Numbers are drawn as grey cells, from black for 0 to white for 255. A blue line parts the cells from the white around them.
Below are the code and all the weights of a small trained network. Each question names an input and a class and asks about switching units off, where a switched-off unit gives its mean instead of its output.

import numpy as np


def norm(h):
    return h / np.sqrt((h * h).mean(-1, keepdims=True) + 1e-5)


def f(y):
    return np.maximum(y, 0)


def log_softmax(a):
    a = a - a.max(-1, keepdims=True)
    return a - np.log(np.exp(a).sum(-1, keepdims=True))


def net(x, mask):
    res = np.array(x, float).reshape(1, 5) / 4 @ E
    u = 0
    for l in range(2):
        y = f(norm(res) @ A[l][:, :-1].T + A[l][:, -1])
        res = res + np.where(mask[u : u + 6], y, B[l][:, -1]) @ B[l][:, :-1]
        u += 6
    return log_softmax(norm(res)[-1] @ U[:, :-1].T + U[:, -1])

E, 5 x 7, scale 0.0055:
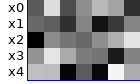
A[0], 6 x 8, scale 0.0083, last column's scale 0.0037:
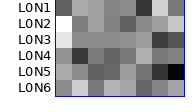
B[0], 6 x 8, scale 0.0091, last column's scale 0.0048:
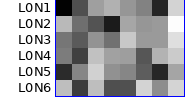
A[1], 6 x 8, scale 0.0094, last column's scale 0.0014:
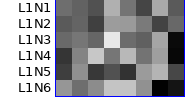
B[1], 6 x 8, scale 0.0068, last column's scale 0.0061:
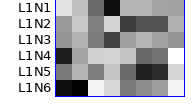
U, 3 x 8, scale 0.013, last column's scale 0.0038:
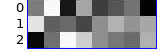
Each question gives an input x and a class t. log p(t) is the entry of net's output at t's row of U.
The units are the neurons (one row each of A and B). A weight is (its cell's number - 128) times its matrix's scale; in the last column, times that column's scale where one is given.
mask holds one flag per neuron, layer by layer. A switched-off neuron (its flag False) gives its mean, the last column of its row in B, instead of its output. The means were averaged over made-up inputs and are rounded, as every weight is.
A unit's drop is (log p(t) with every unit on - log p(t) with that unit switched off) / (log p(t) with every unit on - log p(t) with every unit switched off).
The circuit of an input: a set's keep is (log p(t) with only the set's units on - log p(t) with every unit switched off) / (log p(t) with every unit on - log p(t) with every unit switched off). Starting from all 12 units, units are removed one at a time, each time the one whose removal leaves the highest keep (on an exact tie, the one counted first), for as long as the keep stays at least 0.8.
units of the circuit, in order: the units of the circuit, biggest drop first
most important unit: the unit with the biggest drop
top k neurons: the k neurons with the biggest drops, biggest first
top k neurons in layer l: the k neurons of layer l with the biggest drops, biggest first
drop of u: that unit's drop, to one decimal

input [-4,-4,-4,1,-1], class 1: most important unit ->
L0N2
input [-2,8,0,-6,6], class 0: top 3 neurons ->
(L1N5; L0N6; L0N3)
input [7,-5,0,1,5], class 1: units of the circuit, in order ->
(L0N1; L1N4)
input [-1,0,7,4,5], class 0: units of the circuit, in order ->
(L1N6; L1N5)
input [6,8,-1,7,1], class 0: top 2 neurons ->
(L1N6; L1N4)
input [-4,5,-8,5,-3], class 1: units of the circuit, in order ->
(L0N2; L1N4)
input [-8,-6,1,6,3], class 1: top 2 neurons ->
(L0N2; L1N6)
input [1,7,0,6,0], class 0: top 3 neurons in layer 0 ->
(L0N3; L0N5; L0N4)
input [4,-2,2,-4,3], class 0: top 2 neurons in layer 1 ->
(L1N6; L1N4)
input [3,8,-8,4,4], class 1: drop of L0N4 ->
-0.1
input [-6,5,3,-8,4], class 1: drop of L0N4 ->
0.3
